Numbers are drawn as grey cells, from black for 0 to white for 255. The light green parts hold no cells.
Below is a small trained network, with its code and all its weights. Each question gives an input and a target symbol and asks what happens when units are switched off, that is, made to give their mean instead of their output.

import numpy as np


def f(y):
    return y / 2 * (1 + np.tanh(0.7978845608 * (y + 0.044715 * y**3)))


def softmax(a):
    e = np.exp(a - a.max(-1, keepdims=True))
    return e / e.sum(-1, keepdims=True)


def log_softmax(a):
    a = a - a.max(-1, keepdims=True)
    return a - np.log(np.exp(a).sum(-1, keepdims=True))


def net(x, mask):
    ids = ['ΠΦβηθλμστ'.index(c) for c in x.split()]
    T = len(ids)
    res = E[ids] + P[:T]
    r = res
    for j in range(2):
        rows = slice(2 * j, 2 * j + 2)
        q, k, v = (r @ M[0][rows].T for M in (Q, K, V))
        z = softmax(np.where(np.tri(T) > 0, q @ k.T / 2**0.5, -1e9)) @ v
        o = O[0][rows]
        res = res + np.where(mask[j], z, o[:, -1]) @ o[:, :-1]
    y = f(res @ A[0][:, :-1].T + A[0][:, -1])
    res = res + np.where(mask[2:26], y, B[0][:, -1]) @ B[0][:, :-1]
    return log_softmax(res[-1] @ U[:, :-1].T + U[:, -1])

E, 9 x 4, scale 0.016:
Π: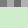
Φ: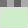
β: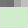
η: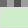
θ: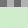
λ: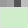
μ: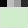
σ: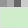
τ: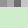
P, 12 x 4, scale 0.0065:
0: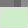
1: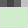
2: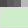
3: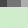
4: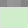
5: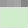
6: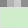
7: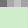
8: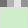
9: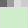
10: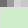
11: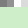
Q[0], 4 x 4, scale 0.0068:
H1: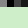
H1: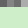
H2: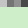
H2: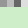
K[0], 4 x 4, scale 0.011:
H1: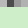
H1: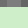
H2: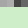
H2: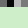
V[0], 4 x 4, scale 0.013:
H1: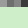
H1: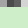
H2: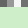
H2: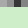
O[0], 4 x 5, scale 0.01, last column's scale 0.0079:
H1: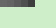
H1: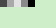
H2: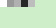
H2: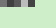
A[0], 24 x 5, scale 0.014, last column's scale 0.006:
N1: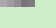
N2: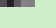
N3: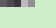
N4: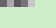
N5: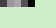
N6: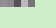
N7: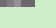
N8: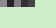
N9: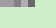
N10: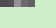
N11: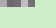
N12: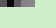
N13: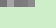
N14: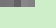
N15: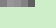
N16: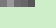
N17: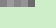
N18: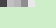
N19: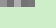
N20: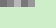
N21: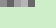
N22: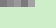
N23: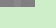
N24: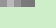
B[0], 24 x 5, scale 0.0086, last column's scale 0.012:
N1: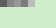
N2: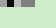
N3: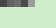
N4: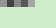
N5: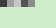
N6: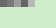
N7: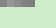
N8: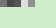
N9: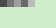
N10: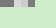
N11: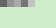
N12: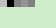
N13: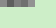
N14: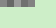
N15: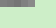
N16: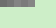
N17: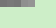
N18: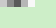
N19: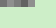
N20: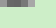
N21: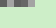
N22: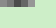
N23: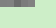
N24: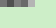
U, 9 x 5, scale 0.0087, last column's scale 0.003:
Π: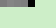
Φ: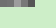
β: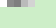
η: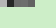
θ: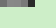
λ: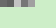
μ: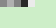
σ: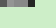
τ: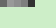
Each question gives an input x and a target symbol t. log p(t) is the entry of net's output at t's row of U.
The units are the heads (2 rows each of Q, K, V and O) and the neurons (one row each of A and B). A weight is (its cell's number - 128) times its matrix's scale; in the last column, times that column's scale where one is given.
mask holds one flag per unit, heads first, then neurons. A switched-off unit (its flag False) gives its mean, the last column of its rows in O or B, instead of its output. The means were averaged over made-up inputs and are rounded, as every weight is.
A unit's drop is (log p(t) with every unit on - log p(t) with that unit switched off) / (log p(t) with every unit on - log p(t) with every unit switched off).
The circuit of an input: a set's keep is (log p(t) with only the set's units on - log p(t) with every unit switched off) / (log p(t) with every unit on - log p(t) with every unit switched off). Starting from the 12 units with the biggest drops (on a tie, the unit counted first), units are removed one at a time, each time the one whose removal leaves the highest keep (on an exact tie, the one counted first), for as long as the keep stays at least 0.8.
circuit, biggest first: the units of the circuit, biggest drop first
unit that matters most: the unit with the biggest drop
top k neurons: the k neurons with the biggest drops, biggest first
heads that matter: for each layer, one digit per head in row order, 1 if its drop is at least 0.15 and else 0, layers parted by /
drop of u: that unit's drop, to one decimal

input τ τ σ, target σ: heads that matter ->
11
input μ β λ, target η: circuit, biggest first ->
[H1 N3]
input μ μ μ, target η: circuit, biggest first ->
[H1 N8]
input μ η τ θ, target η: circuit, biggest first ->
[H1 H2 N12]
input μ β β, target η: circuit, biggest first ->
[H1 N12]
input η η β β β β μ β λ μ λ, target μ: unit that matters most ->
N18
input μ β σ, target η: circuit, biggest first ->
[H1 N3]
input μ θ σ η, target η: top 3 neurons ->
[N12 N2 N4]
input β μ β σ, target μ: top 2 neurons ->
[N18 N8]
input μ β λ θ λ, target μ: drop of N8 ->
0.2
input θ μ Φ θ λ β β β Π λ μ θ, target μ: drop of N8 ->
0.2
